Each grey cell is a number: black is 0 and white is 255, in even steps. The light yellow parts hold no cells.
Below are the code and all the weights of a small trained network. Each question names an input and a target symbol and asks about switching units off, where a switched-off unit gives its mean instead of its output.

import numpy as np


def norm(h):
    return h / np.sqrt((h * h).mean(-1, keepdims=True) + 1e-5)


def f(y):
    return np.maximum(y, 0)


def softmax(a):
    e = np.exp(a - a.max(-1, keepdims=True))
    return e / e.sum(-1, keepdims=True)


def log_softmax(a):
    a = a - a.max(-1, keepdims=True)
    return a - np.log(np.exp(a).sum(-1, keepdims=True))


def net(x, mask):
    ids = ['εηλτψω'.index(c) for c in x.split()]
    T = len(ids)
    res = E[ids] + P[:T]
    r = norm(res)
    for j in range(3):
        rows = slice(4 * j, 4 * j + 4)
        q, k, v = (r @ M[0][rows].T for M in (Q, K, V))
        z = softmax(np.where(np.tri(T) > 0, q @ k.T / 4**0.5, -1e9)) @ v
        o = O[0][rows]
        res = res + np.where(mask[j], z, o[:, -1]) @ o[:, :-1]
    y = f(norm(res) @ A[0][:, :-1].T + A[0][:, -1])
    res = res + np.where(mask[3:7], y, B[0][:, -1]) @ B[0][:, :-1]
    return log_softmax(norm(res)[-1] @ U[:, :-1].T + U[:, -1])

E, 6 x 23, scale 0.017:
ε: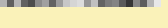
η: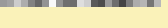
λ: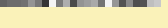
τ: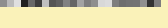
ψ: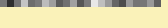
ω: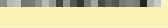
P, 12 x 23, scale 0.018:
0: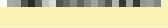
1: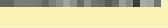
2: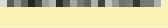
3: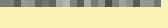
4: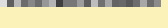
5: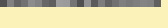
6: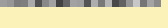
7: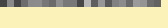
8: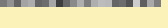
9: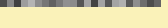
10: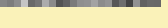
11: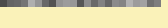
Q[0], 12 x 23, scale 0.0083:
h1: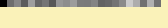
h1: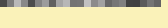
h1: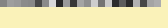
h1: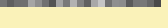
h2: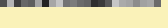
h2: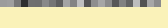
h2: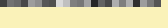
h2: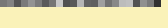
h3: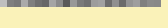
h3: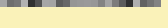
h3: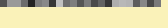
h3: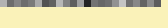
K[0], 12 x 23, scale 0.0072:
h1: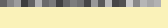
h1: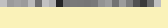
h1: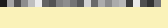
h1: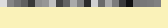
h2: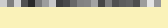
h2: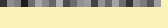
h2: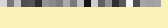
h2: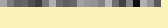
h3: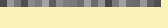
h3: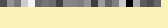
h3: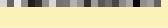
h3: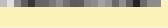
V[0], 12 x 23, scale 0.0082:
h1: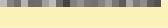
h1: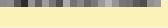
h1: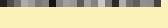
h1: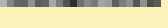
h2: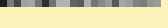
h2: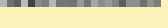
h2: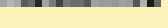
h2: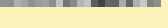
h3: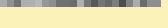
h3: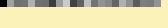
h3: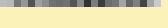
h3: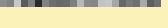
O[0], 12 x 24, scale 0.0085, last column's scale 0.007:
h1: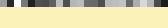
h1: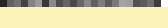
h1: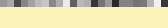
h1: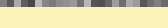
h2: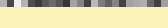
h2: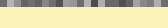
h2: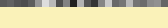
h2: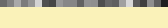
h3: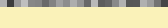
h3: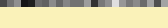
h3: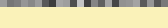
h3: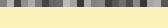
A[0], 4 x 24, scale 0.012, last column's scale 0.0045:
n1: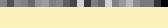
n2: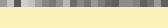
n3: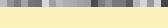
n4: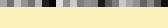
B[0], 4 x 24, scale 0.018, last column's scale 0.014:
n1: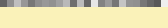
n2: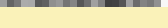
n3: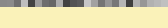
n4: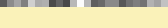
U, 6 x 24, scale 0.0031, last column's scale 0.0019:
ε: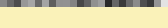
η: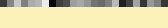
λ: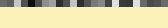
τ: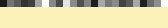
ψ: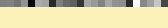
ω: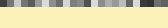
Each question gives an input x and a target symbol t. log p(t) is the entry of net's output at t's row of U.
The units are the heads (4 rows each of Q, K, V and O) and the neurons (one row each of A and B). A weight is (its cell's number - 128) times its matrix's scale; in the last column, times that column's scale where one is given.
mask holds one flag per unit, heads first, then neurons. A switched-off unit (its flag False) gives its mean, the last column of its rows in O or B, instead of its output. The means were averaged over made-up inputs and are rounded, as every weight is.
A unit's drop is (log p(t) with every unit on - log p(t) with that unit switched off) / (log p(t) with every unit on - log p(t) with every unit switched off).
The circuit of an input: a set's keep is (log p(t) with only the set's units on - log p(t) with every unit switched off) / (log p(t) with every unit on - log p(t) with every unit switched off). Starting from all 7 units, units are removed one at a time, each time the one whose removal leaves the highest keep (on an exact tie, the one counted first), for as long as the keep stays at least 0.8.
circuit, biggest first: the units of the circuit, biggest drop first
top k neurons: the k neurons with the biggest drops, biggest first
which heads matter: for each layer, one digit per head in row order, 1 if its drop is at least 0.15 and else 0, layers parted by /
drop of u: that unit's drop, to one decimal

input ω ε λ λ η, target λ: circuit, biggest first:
[h2; h3]
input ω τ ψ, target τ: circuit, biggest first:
[h3; h2]
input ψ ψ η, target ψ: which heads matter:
100
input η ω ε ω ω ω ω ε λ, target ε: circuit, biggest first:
[h1; n2]
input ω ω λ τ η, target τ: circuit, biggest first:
[h3; h2]
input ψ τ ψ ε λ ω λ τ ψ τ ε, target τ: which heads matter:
001
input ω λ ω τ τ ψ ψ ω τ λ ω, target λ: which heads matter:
010
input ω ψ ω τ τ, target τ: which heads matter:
001
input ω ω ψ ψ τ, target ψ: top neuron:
[n3]
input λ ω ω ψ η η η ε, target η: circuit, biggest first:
[n4; h2]
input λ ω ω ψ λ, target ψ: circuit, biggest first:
[h1; n3]
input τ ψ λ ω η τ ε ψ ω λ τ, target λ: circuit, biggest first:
[h2; h3]
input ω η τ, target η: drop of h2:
1.6
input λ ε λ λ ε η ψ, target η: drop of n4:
0.7
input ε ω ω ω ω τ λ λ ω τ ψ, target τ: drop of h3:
0.5
